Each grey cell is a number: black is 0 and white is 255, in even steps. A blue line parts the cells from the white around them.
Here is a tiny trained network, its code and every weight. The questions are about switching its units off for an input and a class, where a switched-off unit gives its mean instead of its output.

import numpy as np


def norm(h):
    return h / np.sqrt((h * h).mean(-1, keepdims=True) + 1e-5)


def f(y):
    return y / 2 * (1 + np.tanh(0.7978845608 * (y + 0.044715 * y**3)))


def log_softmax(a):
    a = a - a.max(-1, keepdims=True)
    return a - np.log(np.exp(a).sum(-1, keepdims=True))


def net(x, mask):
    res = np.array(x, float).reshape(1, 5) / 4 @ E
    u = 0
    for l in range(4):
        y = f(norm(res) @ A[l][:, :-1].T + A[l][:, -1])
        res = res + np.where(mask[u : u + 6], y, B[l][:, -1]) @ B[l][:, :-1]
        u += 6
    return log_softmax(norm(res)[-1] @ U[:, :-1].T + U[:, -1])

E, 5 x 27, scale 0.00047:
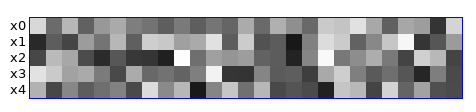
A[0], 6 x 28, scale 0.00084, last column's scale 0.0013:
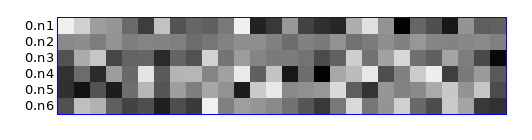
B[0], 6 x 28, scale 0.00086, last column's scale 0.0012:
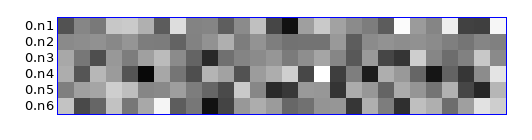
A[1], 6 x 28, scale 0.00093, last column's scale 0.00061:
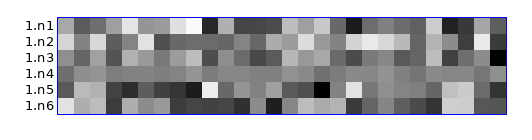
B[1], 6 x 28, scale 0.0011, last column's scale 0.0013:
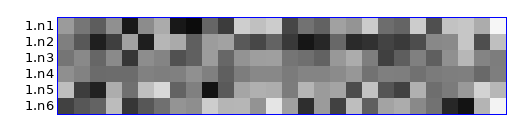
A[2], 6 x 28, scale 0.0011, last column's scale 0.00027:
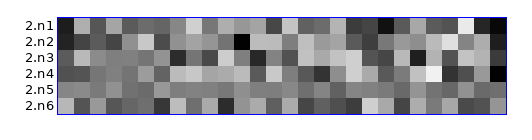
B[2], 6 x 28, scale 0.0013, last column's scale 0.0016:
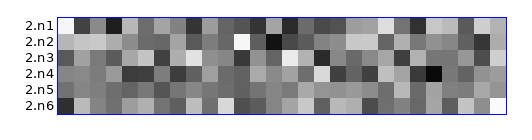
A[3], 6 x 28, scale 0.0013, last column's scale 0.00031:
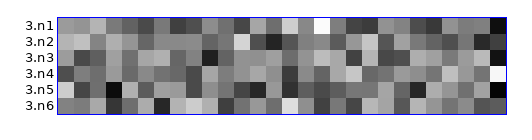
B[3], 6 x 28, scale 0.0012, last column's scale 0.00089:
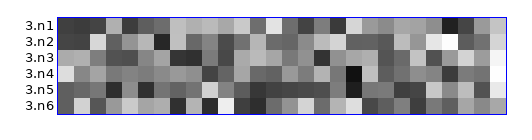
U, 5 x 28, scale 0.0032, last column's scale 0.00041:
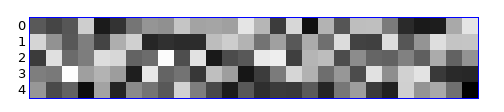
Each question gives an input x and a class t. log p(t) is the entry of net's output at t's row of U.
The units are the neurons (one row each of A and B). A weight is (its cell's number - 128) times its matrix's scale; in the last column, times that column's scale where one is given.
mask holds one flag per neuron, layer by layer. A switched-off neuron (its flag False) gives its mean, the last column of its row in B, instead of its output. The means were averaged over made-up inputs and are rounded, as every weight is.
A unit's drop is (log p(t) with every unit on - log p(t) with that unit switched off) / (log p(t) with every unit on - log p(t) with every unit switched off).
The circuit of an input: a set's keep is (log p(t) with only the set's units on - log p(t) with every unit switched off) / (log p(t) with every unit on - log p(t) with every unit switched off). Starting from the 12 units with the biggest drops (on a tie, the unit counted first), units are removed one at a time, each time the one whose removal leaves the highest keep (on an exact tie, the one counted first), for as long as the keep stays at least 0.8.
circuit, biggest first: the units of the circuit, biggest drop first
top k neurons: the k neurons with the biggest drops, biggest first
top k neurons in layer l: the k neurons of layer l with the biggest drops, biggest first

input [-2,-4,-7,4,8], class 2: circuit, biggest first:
2.n6, 3.n6
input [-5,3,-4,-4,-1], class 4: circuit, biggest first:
2.n1
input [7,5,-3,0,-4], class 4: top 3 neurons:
1.n2, 1.n6, 3.n5
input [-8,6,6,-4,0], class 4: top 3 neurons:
2.n1, 1.n6, 1.n1
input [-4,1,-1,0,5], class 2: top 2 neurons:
2.n6, 1.n2
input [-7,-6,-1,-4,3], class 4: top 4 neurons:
2.n1, 0.n4, 3.n5, 2.n4
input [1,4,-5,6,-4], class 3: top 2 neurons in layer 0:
0.n1, 0.n6
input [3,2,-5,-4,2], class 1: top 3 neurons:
1.n1, 0.n1, 2.n1
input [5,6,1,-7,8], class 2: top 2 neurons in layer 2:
2.n6, 2.n1
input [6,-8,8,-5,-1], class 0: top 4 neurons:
1.n6, 3.n1, 1.n1, 2.n1
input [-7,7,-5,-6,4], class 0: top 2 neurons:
2.n4, 1.n2
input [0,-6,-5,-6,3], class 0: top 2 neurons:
1.n6, 0.n1
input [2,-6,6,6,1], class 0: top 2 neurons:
1.n6, 2.n2
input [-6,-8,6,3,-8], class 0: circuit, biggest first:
1.n6, 3.n1
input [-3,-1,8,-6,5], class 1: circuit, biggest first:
1.n5
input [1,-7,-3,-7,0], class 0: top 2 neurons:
1.n6, 0.n1
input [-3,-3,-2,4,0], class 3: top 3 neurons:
0.n1, 1.n2, 0.n4
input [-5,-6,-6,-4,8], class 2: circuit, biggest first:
3.n6, 2.n6
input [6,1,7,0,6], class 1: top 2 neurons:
1.n5, 2.n1
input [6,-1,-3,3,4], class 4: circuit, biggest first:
1.n2
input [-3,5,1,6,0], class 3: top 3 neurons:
0.n1, 1.n6, 3.n2
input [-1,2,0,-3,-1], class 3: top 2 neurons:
1.n6, 2.n4
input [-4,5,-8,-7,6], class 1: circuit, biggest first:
1.n1, 3.n3
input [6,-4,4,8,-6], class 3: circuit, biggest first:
0.n1, 3.n2
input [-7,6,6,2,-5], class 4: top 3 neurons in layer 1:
1.n6, 1.n1, 1.n3
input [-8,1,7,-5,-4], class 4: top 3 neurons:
2.n1, 1.n1, 3.n5
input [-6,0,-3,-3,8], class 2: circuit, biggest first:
3.n6
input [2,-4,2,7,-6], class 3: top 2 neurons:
0.n1, 2.n6
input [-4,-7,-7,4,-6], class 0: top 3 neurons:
1.n6, 3.n1, 1.n5
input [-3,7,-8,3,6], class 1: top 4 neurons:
1.n1, 1.n6, 3.n3, 2.n3
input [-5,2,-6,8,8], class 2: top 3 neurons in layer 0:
0.n5, 0.n6, 0.n3
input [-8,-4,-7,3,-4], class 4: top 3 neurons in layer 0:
0.n6, 0.n3, 0.n4
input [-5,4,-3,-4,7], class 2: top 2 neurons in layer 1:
1.n6, 1.n2
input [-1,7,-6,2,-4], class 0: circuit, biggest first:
2.n4
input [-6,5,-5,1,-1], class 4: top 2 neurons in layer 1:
1.n6, 1.n5
